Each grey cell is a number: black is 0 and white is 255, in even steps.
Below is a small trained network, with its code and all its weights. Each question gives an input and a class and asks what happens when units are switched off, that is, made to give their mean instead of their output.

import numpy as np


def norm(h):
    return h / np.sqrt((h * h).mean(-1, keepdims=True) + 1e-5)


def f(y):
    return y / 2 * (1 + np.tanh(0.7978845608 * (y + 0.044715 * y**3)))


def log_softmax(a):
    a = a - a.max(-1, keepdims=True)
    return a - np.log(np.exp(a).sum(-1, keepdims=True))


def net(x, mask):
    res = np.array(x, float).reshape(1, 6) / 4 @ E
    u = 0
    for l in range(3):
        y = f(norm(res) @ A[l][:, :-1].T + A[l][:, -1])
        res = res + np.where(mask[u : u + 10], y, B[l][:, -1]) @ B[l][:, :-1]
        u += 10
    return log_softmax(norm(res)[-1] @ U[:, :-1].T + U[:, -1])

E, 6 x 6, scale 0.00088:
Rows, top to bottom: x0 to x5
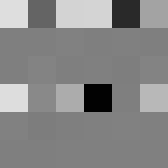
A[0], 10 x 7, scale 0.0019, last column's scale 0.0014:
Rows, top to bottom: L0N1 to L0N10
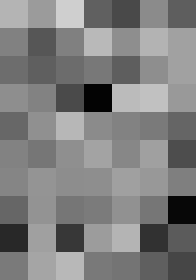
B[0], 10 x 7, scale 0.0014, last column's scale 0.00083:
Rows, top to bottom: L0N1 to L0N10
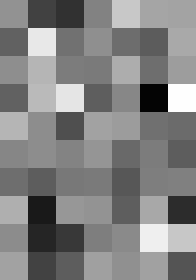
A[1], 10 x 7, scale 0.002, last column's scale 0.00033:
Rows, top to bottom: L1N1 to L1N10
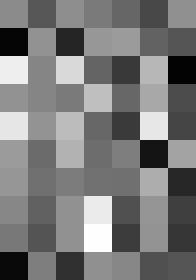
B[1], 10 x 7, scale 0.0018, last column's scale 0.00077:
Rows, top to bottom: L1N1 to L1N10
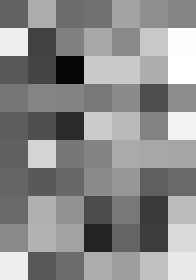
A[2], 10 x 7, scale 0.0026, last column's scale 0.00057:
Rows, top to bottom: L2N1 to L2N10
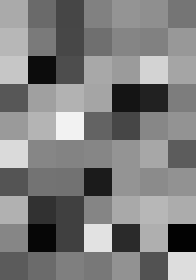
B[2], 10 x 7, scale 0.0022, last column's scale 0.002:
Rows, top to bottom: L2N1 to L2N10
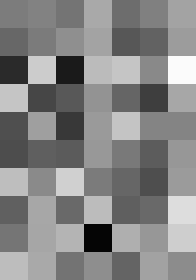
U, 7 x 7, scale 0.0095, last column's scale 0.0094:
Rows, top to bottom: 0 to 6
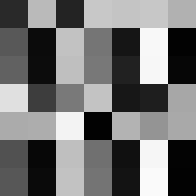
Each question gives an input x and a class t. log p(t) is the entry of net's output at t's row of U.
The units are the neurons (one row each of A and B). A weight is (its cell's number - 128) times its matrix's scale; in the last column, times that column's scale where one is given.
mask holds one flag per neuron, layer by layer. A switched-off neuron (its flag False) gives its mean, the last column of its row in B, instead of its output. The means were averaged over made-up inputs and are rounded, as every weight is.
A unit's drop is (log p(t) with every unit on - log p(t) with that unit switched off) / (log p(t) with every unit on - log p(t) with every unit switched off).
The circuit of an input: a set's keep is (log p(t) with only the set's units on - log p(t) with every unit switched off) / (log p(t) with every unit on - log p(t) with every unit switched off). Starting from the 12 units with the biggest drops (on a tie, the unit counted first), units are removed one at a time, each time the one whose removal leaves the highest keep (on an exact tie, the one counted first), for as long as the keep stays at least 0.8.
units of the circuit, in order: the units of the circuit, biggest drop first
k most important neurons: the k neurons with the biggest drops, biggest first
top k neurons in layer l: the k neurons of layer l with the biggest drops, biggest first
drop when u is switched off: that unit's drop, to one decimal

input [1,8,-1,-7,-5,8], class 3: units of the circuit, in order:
[L1N3, L2N3]
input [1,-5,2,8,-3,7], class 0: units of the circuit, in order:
[L1N3, L1N5]
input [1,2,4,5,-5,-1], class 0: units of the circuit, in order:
[L1N3]
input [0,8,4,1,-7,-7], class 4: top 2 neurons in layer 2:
[L2N3, L2N8]
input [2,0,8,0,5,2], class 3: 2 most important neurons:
[L2N3, L2N9]
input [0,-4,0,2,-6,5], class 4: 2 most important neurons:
[L0N4, L2N3]
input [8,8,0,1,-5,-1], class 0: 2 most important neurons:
[L1N3, L1N5]
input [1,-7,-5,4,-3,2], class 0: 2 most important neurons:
[L1N3, L1N9]
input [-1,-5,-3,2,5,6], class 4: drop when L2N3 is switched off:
0.3
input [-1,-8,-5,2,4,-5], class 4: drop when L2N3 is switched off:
0.3
